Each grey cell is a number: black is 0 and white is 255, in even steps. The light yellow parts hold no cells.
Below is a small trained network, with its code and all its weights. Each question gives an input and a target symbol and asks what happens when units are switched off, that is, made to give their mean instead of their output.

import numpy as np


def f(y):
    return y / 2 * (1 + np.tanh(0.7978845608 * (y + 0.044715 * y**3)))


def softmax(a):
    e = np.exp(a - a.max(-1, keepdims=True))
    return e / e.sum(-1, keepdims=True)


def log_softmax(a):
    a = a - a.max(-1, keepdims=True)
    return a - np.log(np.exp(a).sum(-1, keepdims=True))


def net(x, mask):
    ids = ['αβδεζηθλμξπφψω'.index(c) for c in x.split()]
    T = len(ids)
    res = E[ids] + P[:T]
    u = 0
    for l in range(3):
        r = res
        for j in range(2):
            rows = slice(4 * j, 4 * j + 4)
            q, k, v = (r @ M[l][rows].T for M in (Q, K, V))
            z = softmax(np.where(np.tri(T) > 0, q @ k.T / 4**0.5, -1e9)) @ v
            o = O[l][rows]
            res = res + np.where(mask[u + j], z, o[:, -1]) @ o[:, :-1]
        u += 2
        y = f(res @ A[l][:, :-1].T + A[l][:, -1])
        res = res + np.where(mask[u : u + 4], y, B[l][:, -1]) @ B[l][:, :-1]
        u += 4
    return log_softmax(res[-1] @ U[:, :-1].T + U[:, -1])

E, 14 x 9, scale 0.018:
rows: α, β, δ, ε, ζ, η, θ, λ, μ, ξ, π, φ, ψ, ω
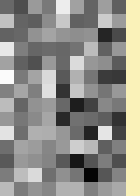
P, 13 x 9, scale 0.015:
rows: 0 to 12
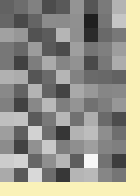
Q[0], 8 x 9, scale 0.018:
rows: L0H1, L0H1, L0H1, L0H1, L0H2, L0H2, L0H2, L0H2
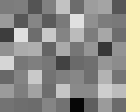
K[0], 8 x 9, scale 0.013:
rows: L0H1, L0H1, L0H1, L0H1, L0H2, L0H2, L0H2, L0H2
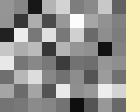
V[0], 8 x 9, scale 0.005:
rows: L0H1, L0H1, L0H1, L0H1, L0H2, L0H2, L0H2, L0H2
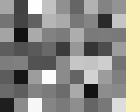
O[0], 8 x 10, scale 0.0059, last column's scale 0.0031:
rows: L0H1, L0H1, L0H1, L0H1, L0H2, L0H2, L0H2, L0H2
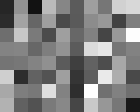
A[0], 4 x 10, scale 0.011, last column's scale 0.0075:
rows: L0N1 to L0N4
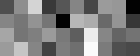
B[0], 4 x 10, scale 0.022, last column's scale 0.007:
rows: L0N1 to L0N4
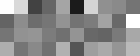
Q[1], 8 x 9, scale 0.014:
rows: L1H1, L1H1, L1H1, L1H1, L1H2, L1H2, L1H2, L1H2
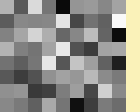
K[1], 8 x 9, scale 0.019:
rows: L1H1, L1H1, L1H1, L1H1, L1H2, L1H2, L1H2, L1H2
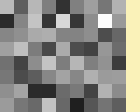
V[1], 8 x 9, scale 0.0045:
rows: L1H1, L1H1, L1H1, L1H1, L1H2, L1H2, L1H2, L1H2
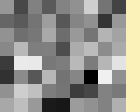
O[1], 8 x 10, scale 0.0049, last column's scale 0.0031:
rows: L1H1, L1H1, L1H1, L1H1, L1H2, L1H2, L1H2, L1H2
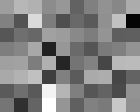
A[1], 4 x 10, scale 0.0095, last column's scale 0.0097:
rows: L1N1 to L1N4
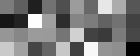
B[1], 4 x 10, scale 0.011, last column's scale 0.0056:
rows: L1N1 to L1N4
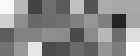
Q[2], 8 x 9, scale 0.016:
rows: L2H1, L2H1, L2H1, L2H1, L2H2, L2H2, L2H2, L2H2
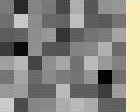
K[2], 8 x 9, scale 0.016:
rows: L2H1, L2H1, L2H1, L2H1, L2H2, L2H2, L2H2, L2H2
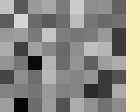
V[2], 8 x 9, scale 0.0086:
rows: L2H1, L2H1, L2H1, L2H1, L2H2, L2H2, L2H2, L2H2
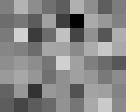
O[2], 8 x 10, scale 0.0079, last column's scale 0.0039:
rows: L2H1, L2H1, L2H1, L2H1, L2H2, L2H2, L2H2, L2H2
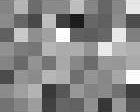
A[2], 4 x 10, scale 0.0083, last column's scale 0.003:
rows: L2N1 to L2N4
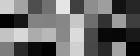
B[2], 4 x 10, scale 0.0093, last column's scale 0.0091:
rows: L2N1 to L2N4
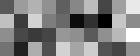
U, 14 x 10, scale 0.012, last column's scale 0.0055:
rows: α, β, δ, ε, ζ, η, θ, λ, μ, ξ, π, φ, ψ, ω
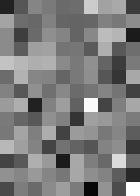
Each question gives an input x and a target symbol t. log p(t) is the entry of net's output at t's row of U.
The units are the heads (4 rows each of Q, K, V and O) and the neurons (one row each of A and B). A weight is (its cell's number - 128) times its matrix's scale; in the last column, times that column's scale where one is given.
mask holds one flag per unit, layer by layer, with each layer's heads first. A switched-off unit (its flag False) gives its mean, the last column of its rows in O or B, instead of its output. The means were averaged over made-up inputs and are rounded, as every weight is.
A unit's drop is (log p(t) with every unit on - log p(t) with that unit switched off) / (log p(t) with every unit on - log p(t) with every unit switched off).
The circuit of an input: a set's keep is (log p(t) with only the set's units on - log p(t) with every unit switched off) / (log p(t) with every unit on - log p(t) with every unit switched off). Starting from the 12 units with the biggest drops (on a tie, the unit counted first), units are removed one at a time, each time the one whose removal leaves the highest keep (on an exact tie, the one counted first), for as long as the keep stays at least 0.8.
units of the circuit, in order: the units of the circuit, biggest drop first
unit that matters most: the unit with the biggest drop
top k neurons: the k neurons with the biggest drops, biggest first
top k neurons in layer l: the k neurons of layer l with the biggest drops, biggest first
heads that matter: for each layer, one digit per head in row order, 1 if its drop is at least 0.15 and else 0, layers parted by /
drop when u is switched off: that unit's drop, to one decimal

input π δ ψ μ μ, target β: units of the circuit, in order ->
L2N3, L2H1, L1N2
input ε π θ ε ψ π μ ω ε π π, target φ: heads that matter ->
11 / 00 / 00
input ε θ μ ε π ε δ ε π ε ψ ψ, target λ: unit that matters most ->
L0H1
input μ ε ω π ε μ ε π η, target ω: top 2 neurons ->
L2N3, L0N4
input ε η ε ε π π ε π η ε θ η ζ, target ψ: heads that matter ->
01 / 00 / 10
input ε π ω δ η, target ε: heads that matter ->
01 / 10 / 10
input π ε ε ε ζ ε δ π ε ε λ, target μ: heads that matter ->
11 / 00 / 10
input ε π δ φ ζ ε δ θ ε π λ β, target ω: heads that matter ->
11 / 00 / 00
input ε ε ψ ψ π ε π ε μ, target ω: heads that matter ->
01 / 00 / 00
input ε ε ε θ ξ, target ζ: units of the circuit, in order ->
L0H2, L1H2, L2N1
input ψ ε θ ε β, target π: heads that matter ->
01 / 01 / 00
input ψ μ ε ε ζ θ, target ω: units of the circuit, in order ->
L0N4, L2N1
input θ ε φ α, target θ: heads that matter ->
01 / 00 / 00
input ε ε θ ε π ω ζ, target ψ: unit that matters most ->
L1N1
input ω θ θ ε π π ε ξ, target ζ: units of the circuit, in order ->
L1H2, L2N1
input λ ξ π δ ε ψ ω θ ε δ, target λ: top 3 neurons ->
L1N2, L0N3, L1N4
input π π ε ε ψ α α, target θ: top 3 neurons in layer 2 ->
L2N2, L2N4, L2N1
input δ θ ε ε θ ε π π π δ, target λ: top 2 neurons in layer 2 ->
L2N1, L2N3
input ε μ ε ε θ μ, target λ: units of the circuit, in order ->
L2N1, L1N4
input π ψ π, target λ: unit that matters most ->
L0H2
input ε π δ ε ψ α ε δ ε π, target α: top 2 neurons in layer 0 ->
L0N2, L0N4
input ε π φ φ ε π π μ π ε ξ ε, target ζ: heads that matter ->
00 / 00 / 01
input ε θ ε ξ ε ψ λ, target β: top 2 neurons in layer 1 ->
L1N2, L1N1
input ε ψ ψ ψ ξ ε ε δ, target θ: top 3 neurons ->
L0N2, L2N2, L2N4
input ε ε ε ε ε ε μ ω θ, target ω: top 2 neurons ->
L0N4, L2N3
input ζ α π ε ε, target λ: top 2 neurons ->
L1N4, L0N4
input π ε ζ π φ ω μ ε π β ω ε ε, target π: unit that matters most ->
L0H2
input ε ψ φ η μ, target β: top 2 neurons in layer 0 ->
L0N2, L0N4
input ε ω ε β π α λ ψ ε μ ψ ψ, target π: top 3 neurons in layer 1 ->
L1N4, L1N3, L1N2
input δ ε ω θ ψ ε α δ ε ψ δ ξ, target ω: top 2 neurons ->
L2N3, L0N4
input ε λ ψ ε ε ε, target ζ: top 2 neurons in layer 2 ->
L2N3, L2N1
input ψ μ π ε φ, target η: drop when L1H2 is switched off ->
0.2
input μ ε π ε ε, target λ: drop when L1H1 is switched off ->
0.2
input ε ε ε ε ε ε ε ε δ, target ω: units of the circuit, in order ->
L0H2
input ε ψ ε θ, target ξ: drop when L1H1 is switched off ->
0.0
